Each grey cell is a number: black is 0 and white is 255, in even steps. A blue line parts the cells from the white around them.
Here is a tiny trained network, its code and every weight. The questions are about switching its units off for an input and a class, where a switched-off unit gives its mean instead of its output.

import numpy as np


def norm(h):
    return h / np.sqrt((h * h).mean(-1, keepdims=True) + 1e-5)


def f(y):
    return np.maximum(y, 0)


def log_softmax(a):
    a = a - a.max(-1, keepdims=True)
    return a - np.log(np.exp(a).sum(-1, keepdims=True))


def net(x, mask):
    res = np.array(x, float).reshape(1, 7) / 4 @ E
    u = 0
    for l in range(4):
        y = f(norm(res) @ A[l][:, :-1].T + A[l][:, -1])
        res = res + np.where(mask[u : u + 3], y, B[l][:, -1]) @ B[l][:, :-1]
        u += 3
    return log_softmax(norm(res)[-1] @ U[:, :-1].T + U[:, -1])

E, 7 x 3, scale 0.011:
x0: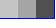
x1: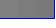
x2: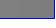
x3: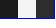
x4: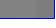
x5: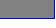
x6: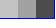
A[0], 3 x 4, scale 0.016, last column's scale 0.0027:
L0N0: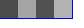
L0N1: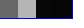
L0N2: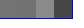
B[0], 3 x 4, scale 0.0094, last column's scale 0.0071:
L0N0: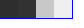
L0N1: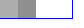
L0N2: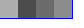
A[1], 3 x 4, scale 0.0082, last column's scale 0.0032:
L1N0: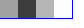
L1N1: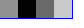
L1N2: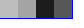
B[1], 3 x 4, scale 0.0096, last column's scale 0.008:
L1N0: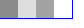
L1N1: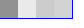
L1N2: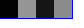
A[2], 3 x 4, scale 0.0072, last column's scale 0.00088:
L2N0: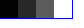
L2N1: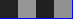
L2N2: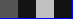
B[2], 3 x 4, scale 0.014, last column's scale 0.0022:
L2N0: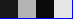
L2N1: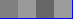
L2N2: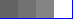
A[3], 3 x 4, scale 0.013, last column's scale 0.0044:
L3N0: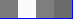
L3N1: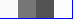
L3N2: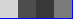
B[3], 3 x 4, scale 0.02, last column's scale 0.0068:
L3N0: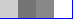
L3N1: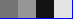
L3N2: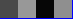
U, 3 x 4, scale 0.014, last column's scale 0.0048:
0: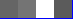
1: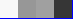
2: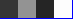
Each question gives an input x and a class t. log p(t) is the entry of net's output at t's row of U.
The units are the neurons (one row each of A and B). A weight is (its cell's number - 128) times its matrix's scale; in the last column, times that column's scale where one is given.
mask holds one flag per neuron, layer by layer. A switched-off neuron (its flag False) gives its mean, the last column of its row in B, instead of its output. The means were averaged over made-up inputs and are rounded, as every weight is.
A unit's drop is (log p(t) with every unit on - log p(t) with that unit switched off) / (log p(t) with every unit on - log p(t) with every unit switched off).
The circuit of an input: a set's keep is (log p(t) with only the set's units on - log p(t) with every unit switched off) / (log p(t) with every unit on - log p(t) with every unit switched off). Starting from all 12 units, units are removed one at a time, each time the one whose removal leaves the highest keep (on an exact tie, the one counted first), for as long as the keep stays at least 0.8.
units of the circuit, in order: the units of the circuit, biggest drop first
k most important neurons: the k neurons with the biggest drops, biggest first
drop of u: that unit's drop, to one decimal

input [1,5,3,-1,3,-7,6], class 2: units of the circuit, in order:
L0N0, L3N1
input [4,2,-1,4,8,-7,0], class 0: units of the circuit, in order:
L0N1, L0N0
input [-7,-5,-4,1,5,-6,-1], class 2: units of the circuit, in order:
L0N1
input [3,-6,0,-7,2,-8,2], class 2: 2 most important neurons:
L3N1, L0N0
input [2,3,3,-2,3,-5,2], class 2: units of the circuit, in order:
L0N0, L3N1
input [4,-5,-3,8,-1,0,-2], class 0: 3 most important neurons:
L0N1, L0N0, L3N1
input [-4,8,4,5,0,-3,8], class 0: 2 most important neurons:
L0N1, L0N0
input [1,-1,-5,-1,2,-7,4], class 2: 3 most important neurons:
L0N0, L3N1, L1N1
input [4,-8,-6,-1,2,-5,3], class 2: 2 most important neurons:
L0N0, L1N1
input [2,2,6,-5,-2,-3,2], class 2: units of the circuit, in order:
L3N1, L0N1
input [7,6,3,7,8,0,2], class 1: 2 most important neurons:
L0N1, L3N0
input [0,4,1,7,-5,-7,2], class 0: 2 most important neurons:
L0N1, L0N0
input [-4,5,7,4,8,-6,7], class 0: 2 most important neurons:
L0N1, L0N0
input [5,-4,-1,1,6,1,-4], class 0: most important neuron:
L0N0
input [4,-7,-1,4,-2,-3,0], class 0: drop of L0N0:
0.3
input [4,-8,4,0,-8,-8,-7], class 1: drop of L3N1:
-0.1
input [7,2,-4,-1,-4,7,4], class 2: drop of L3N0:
0.0
